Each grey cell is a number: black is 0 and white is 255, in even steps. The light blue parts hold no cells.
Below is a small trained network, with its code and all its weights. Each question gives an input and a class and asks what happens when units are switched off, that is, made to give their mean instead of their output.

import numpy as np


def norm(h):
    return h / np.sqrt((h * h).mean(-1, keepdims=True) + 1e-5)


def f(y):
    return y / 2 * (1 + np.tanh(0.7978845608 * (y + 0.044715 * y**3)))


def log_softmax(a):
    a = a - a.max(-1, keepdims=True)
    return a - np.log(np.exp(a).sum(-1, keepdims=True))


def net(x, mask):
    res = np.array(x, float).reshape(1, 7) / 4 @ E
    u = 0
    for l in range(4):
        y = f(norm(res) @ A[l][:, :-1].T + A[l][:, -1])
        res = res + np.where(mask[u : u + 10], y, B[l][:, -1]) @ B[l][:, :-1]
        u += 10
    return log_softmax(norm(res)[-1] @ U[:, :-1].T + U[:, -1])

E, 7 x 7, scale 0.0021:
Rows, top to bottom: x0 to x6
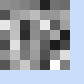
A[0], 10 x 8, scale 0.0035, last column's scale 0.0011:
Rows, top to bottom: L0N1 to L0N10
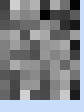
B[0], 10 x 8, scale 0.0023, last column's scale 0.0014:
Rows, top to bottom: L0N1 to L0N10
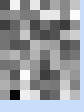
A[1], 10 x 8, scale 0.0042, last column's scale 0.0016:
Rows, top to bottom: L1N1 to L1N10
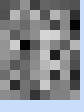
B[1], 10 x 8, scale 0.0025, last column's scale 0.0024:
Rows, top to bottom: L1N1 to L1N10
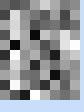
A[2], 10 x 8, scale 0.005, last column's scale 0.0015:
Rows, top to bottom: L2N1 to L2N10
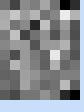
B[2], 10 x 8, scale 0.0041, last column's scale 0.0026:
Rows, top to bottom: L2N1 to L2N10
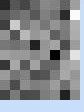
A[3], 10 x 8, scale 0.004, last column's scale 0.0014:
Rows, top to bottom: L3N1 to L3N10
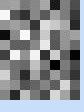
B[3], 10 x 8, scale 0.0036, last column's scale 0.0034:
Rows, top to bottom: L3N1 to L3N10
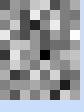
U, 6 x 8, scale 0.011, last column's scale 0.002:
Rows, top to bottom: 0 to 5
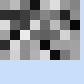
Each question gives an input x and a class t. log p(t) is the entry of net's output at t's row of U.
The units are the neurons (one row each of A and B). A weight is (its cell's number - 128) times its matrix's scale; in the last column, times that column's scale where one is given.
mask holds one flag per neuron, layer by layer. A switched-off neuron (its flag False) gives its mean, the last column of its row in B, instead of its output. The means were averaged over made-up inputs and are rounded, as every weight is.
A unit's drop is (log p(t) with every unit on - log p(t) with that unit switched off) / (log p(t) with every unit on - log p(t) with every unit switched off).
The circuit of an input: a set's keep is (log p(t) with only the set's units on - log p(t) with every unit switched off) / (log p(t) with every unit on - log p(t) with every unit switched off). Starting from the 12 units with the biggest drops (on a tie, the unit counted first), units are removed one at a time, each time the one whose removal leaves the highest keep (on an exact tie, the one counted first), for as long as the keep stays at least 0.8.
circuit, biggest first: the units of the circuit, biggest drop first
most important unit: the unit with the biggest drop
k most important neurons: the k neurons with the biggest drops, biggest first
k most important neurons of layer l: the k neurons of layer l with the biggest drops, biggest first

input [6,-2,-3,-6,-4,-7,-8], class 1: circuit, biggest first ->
[L1N5 L2N1]
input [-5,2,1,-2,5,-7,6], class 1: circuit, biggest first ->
[L2N1 L1N6]
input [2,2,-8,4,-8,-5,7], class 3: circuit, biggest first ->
[L3N10 L2N6]
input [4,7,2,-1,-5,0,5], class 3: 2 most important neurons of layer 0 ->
[L0N10 L0N2]
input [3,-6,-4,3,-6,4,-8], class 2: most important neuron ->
[L3N2]
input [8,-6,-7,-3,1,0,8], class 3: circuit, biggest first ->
[L0N10 L3N10]
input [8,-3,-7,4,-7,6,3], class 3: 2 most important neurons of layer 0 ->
[L0N10 L0N8]
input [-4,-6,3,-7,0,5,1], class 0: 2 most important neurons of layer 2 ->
[L2N6 L2N5]
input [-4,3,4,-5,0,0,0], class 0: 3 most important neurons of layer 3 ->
[L3N3 L3N4 L3N10]
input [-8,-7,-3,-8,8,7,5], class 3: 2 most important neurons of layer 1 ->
[L1N9 L1N6]
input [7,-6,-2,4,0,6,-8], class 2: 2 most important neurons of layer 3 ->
[L3N8 L3N2]
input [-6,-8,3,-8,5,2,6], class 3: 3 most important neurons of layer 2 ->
[L2N6 L2N9 L2N10]
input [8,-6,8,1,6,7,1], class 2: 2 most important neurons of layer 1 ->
[L1N5 L1N4]
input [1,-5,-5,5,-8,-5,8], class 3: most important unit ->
L3N10
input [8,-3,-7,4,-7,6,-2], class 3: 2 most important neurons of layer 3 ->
[L3N10 L3N4]
